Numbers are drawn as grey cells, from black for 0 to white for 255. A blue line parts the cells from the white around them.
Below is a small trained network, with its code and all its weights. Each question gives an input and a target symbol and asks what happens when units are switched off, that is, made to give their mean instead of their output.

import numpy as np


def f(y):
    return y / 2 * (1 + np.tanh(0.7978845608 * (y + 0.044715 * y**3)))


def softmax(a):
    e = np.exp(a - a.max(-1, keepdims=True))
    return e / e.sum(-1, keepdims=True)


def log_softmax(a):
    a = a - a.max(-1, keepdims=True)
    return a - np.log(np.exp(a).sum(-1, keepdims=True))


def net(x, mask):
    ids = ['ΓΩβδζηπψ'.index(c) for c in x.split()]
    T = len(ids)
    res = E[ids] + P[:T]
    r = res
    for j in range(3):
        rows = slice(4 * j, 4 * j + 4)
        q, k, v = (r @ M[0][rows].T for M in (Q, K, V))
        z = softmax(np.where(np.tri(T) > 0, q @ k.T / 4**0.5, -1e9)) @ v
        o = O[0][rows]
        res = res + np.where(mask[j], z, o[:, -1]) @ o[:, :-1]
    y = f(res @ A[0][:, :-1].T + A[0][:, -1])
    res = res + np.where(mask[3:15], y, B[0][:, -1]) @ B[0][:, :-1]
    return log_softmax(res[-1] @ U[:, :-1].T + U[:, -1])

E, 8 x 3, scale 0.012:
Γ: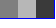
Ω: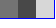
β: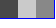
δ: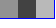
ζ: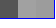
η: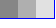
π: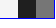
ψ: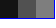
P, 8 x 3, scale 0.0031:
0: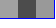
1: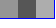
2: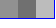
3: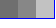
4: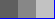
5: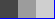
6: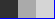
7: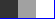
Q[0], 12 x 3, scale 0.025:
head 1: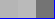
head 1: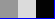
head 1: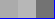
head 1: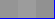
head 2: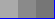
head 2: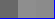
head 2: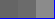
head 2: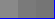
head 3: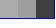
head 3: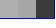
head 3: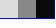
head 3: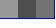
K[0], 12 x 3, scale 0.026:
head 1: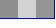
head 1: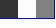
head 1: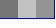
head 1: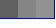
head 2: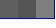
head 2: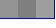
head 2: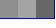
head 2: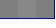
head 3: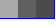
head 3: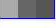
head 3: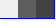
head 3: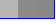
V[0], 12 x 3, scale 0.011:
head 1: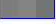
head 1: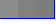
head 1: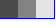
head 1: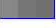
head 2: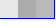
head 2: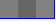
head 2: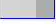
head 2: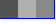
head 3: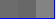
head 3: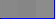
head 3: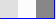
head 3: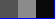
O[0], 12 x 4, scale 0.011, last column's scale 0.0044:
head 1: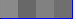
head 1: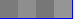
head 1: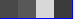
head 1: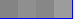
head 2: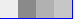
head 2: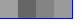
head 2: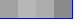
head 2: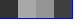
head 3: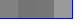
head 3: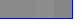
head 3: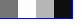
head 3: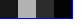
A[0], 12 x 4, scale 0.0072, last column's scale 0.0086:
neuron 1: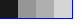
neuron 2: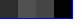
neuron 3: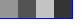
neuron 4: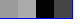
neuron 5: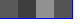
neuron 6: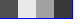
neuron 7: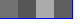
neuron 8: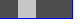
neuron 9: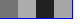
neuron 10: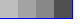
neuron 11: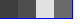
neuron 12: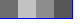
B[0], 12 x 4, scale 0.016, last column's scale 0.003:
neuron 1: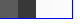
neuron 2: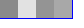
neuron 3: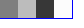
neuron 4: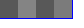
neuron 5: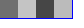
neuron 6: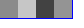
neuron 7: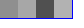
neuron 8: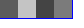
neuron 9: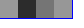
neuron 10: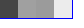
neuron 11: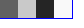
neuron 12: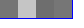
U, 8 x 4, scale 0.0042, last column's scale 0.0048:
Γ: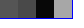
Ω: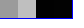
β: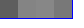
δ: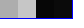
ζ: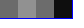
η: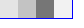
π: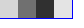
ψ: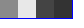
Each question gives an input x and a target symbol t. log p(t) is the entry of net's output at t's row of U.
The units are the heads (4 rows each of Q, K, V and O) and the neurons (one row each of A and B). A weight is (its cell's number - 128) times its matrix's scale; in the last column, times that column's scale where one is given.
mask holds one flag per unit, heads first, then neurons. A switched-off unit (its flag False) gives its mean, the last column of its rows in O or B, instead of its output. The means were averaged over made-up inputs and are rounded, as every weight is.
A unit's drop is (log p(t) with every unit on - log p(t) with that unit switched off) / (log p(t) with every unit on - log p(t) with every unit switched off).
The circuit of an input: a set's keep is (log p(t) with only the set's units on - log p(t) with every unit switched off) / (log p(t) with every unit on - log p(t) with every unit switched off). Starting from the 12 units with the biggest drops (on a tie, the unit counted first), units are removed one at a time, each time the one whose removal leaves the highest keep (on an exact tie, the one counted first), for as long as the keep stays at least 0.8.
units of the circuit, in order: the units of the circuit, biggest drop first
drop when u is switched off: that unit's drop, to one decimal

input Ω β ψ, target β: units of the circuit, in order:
neuron 1; head 1
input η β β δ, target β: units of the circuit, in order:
neuron 1; head 2; head 1
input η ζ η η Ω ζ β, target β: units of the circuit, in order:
neuron 1; head 1
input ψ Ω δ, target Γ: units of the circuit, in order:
head 2; head 3
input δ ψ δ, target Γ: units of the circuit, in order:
head 3
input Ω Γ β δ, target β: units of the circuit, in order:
head 3; neuron 1; head 1
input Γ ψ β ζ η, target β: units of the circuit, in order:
neuron 1; head 2; head 1
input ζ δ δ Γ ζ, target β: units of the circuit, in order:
neuron 1; head 1; head 2
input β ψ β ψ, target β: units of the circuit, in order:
neuron 1; head 2
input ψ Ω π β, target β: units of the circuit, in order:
head 1; neuron 1; head 3
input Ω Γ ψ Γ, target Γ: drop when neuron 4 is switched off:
0.2
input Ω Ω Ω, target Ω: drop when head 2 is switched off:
0.0
